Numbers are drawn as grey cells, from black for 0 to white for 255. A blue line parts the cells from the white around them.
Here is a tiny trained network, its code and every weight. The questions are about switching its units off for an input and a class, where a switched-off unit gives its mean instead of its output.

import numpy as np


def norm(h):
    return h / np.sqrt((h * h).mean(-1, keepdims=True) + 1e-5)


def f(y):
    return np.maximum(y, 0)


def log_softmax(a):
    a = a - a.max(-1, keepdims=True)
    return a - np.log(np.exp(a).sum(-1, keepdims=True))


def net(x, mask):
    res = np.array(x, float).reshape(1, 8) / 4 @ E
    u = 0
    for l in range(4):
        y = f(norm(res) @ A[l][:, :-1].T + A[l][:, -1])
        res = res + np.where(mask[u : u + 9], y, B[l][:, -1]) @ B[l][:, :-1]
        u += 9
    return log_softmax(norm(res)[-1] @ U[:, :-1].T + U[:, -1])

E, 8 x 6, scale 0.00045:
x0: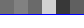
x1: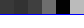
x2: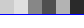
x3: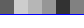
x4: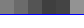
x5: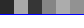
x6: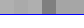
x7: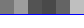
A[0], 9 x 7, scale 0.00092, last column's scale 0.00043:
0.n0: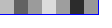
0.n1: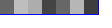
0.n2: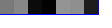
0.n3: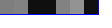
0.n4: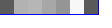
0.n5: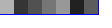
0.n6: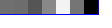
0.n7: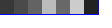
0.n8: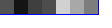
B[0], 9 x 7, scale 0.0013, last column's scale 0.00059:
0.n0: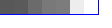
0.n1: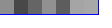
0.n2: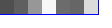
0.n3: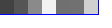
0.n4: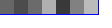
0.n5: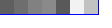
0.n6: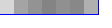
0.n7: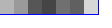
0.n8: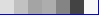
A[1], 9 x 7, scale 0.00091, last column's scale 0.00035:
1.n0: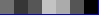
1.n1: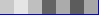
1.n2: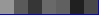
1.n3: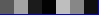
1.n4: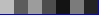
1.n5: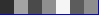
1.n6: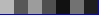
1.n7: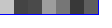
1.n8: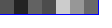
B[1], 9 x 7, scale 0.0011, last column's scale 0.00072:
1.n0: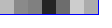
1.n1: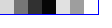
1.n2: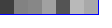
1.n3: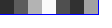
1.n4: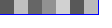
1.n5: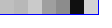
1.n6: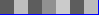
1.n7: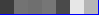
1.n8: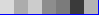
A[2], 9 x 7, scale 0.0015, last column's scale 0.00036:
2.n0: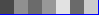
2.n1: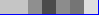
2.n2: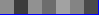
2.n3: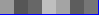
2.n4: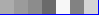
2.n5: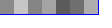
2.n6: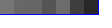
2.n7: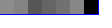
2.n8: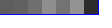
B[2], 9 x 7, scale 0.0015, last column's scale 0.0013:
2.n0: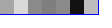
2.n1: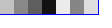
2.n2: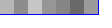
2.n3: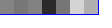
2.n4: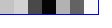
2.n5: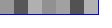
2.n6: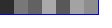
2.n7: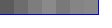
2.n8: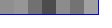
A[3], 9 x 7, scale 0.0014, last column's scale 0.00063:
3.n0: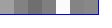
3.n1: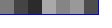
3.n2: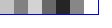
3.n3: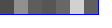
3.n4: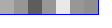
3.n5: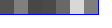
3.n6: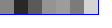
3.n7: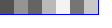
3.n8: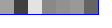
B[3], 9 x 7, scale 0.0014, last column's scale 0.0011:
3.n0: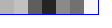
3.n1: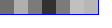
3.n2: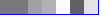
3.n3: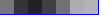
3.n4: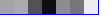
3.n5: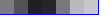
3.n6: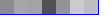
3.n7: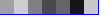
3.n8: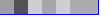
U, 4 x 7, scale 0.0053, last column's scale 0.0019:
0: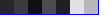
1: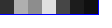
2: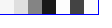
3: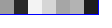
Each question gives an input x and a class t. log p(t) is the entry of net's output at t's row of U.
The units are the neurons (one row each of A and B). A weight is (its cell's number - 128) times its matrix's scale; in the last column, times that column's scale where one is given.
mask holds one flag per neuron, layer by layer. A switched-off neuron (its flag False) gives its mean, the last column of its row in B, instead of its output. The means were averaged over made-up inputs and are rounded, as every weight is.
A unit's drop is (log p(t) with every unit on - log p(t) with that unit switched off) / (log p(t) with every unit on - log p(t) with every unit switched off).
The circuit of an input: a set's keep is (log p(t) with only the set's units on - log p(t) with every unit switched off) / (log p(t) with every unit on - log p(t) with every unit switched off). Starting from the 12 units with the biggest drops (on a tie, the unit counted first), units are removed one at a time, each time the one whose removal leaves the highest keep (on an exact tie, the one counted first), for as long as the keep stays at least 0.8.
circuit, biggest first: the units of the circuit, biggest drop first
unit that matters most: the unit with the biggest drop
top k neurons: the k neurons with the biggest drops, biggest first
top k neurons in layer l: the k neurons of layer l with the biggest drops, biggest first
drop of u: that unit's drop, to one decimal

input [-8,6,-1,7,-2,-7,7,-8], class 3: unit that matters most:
2.n4
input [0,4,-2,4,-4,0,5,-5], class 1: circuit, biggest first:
2.n1, 1.n1
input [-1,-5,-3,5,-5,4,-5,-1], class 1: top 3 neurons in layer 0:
0.n4, 0.n8, 0.n7
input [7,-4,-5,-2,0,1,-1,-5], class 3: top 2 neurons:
2.n4, 2.n1
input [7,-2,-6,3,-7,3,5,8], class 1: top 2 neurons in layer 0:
0.n0, 0.n5
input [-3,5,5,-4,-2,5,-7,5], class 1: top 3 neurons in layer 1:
1.n5, 1.n3, 1.n1
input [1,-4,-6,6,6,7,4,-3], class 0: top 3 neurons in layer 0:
0.n4, 0.n8, 0.n1
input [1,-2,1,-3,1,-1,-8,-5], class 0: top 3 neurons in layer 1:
1.n7, 1.n2, 1.n5
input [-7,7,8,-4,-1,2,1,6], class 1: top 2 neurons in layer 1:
1.n3, 1.n1
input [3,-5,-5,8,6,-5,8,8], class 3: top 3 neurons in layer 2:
2.n4, 2.n5, 2.n0
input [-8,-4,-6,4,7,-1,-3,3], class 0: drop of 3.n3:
0.1
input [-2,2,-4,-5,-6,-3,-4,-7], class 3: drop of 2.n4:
0.2
